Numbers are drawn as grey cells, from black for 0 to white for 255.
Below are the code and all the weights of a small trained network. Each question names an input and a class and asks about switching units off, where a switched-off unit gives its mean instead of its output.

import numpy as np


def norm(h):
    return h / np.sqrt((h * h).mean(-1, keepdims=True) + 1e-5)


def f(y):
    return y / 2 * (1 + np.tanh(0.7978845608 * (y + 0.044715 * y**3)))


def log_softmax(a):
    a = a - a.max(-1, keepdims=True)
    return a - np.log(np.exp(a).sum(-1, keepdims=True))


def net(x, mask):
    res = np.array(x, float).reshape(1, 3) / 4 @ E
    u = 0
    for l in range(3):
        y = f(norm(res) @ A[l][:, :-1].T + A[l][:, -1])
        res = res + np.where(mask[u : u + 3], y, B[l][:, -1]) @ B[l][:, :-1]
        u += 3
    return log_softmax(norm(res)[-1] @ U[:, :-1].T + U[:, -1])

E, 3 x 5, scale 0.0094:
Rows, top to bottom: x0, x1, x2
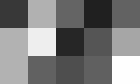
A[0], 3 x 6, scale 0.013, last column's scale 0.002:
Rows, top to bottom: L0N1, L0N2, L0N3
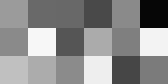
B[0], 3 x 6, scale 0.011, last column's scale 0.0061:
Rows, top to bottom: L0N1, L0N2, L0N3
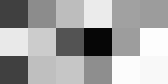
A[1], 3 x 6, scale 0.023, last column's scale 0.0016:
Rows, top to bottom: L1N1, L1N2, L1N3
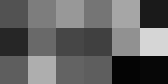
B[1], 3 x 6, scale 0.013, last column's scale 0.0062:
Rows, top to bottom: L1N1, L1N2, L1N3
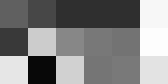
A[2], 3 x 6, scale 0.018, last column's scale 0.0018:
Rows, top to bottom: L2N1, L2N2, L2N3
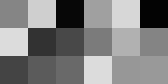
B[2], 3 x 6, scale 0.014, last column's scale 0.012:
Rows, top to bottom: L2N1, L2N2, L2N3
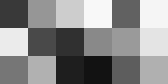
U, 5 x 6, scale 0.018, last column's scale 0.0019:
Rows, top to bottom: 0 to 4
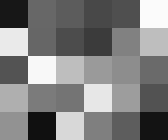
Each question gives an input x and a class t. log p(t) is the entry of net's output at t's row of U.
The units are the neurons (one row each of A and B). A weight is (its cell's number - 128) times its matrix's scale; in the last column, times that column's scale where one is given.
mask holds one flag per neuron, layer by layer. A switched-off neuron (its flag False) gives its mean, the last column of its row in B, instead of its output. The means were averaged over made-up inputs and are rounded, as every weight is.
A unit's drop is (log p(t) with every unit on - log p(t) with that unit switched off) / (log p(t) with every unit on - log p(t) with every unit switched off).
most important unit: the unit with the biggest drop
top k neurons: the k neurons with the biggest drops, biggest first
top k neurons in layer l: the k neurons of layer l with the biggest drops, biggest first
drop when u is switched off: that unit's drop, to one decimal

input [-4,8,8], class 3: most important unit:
L2N1
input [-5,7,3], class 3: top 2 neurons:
L2N1, L1N2
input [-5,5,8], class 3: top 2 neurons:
L2N1, L1N3
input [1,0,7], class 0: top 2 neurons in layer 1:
L1N3, L1N1
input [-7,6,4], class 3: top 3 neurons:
L2N1, L1N2, L2N2
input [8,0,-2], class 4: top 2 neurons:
L1N3, L0N3
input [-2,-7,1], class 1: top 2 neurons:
L1N2, L2N1
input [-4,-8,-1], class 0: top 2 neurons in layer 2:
L2N3, L2N2
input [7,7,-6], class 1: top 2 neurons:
L1N3, L0N2
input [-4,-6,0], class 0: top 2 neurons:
L0N2, L1N3
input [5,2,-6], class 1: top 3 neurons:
L1N3, L2N1, L0N2
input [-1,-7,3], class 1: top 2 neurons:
L1N2, L0N3
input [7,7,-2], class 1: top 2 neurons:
L1N3, L0N3
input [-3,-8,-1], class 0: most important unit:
L0N2
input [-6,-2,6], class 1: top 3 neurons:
L0N2, L2N3, L2N1
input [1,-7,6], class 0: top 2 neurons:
L0N2, L1N3
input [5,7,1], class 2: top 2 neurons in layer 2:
L2N1, L2N2
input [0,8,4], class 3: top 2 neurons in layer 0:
L0N3, L0N2
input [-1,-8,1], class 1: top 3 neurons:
L2N1, L1N2, L0N3
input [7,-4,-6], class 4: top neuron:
L1N3
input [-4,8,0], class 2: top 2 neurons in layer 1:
L1N3, L1N1
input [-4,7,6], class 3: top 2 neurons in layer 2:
L2N1, L2N2
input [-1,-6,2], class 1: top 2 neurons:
L1N2, L0N3
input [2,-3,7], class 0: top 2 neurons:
L0N2, L2N2
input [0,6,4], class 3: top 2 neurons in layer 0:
L0N3, L0N2
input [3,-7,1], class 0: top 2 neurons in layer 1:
L1N2, L1N3
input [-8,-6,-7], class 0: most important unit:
L2N3
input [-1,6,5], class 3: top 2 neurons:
L2N1, L1N2
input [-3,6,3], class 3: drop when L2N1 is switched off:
0.9
